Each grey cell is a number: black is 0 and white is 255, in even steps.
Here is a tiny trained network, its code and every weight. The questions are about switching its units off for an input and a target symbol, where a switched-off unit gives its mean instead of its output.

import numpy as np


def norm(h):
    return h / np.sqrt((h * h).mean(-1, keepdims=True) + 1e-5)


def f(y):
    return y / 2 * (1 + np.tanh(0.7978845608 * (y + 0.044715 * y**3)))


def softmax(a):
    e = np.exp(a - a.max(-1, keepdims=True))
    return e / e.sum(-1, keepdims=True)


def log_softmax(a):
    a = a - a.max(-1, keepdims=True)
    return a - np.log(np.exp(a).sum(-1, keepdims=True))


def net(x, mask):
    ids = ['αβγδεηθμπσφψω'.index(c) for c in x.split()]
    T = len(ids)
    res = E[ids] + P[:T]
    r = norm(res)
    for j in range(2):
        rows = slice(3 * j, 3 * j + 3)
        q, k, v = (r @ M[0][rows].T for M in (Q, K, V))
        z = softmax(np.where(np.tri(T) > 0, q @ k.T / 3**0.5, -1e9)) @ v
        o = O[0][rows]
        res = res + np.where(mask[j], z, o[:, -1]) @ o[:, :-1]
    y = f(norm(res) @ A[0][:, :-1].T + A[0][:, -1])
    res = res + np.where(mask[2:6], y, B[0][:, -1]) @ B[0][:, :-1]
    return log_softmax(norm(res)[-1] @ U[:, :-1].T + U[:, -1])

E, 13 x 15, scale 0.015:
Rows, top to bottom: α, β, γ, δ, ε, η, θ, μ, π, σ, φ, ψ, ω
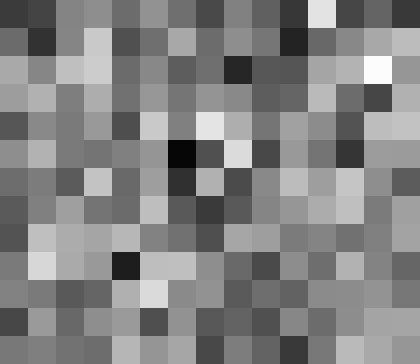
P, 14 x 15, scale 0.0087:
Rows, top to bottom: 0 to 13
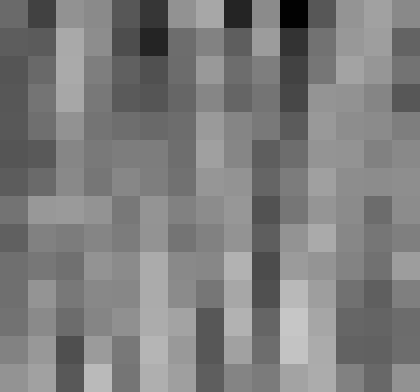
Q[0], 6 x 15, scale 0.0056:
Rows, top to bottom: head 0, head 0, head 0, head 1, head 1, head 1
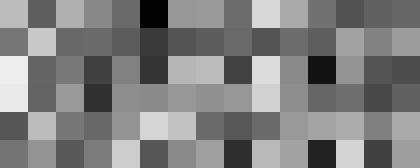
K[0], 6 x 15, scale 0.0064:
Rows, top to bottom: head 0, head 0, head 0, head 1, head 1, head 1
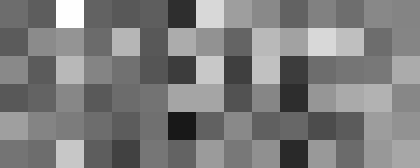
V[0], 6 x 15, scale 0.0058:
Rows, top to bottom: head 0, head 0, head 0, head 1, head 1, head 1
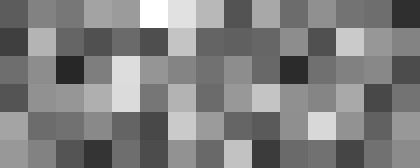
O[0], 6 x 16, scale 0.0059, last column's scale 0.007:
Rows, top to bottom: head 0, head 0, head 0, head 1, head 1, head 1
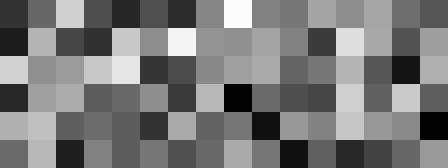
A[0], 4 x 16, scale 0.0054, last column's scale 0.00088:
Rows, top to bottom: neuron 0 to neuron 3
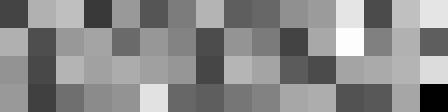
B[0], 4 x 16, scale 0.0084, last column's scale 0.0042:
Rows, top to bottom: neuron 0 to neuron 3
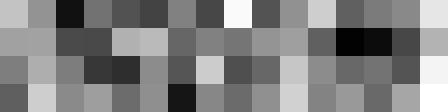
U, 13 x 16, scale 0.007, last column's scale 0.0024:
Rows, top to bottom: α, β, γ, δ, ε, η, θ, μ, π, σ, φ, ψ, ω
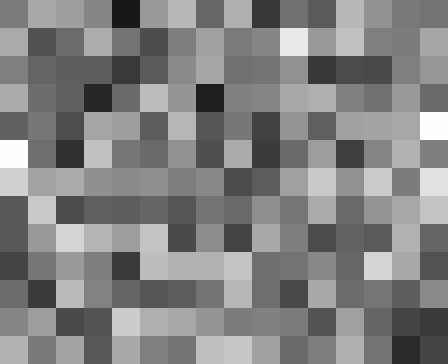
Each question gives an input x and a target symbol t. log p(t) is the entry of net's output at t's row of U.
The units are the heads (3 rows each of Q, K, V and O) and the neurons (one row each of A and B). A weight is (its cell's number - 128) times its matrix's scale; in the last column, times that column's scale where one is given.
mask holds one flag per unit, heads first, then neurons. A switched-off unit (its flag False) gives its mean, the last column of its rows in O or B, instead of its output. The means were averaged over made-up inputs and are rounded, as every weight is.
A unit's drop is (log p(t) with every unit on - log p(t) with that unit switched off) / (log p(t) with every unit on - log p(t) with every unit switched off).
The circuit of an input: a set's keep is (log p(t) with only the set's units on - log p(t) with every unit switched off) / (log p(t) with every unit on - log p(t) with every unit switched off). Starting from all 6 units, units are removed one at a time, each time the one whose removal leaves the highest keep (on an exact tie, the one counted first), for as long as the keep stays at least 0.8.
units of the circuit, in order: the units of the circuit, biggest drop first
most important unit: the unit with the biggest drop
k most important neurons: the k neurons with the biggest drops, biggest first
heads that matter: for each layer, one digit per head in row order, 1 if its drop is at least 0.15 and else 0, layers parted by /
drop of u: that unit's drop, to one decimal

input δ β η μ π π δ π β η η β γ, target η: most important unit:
head 1
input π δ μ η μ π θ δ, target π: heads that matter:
00
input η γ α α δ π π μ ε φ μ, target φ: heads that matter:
10
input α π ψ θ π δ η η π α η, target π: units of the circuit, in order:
[neuron 0; neuron 3]
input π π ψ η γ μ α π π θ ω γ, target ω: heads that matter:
10
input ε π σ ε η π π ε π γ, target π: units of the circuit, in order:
[neuron 0; neuron 1]
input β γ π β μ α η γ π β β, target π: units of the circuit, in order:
[neuron 0; head 1]
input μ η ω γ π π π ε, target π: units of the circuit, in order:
[neuron 0; head 1]
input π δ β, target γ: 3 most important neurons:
[neuron 1; neuron 2; neuron 3]
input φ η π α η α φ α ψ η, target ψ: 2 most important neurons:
[neuron 0; neuron 3]
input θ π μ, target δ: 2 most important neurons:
[neuron 0; neuron 1]
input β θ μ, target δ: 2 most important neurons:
[neuron 1; neuron 0]
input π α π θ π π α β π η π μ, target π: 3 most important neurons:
[neuron 0; neuron 3; neuron 2]
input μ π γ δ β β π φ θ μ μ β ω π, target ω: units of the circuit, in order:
[head 0]
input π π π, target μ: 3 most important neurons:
[neuron 0; neuron 2; neuron 3]
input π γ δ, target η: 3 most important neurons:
[neuron 0; neuron 2; neuron 3]
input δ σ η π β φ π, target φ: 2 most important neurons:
[neuron 3; neuron 1]
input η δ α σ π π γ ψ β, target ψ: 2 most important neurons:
[neuron 1; neuron 3]
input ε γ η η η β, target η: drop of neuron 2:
-0.1
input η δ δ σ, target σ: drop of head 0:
0.6
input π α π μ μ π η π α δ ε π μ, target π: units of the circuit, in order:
[neuron 0]
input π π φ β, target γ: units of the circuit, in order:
[neuron 1; neuron 2]
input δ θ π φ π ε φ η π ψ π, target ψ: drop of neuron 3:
0.2
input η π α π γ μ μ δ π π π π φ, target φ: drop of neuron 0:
0.0
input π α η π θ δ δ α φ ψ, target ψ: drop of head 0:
0.9
